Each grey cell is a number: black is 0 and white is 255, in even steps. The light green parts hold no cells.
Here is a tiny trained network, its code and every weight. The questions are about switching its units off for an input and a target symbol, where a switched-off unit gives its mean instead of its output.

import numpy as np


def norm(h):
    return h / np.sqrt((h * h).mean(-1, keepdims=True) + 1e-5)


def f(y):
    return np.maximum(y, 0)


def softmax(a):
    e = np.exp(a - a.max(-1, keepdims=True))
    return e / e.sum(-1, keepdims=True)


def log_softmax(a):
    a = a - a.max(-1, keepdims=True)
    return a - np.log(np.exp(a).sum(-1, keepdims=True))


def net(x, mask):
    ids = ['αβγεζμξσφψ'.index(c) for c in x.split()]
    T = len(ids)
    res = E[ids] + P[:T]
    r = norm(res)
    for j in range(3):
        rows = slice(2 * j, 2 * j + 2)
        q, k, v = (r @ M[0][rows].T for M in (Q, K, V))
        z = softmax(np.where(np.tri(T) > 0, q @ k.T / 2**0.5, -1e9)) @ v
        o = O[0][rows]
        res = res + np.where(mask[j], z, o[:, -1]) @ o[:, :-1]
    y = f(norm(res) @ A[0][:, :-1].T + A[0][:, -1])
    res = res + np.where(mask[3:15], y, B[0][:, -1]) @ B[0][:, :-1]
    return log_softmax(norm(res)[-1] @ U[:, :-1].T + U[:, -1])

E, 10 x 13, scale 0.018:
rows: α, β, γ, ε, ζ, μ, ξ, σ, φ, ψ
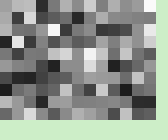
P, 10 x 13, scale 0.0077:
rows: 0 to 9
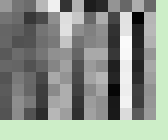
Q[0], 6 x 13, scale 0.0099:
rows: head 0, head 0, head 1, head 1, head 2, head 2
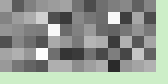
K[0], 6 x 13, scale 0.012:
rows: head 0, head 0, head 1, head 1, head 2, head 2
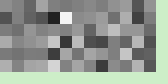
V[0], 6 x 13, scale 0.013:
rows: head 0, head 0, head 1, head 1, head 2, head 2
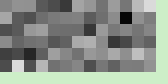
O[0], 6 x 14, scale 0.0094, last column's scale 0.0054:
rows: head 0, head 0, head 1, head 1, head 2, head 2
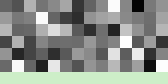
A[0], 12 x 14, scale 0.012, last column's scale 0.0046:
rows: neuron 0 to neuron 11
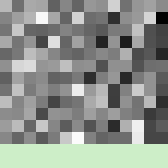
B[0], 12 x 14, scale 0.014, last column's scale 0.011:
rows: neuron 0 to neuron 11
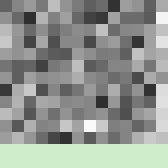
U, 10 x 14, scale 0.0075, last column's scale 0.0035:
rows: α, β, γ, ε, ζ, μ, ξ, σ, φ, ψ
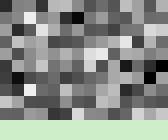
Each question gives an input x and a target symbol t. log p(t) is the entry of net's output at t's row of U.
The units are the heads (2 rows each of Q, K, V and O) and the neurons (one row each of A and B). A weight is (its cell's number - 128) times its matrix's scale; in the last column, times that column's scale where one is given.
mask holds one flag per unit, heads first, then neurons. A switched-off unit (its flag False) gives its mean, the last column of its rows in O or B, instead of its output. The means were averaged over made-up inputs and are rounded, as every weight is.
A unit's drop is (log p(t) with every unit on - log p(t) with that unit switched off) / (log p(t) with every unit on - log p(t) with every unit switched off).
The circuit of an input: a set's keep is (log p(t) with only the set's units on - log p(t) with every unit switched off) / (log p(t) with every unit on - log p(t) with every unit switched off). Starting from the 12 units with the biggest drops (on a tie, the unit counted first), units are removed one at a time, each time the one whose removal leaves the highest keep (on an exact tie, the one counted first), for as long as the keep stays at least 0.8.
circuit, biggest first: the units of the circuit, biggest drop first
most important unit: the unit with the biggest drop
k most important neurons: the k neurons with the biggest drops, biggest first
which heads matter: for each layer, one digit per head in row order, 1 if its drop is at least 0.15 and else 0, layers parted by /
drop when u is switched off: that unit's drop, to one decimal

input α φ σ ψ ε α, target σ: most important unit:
head 0
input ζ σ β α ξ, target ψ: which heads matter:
000
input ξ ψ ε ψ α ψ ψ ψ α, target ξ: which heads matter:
101
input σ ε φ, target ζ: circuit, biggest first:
head 0; neuron 10
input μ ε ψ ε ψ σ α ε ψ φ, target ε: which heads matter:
010
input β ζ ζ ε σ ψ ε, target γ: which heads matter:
001
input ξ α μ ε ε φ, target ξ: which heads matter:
101
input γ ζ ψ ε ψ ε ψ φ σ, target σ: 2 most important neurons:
neuron 6; neuron 11
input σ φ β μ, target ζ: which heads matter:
000
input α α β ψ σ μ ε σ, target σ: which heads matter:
000
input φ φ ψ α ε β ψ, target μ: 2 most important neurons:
neuron 7; neuron 1
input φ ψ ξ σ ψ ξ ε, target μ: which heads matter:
101
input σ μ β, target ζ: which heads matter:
000
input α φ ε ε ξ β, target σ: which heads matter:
100
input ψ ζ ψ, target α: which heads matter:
001
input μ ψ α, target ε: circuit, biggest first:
head 1
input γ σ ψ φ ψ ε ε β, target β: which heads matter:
100
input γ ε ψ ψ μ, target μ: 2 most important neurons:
neuron 8; neuron 11
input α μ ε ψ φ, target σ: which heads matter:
100
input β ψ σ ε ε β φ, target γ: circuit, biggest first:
head 2
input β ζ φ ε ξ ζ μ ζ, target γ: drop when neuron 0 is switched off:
0.0
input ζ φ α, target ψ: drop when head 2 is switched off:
0.1
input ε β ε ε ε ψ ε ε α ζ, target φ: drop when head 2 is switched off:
0.3
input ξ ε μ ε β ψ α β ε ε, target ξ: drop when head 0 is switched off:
0.2
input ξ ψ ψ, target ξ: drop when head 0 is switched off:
0.3
